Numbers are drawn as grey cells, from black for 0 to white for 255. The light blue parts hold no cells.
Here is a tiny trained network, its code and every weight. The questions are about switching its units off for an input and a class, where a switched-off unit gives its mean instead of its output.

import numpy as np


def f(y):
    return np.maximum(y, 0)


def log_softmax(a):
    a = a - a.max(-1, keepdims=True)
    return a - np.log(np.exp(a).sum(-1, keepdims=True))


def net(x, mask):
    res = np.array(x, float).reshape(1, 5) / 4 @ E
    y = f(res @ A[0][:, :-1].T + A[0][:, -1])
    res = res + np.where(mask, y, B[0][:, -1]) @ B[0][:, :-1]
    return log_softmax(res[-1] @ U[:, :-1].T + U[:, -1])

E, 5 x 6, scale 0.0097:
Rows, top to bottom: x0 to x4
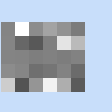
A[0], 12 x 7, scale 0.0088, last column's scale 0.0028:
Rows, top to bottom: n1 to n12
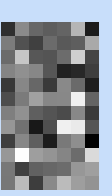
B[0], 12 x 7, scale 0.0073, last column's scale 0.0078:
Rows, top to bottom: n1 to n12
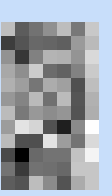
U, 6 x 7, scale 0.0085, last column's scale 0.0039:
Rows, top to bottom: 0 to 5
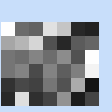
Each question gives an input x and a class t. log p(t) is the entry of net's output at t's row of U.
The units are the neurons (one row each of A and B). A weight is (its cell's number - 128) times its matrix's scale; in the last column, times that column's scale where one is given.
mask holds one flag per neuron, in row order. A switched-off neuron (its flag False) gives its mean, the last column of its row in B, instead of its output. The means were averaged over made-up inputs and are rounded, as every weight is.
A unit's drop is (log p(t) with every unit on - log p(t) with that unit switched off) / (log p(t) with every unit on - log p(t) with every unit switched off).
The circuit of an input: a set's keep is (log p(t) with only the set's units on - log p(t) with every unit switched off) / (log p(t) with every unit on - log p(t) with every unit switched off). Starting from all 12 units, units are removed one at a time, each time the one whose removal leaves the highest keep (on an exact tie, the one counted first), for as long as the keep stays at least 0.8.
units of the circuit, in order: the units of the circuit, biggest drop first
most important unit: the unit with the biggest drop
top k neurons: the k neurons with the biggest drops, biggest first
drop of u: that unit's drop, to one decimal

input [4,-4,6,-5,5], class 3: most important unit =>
n10
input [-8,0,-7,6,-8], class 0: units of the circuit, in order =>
[n9; n5]
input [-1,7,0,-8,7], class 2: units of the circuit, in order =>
[n9; n8]
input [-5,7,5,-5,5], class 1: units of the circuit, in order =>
[n8; n9]
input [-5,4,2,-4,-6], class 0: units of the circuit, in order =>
[n9; n1; n5]
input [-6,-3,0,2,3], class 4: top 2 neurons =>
[n8; n2]
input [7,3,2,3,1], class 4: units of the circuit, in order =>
[n10; n12]
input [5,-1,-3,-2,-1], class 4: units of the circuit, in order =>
[n10; n8]
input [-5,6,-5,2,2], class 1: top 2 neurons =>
[n8; n10]
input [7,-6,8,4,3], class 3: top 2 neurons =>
[n10; n8]
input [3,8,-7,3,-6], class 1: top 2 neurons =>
[n8; n12]
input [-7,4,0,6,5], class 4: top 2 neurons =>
[n11; n2]
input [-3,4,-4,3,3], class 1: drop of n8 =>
0.4
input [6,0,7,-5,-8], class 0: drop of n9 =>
0.1
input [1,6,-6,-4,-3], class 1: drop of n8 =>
0.9
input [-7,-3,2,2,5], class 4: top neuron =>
[n2]
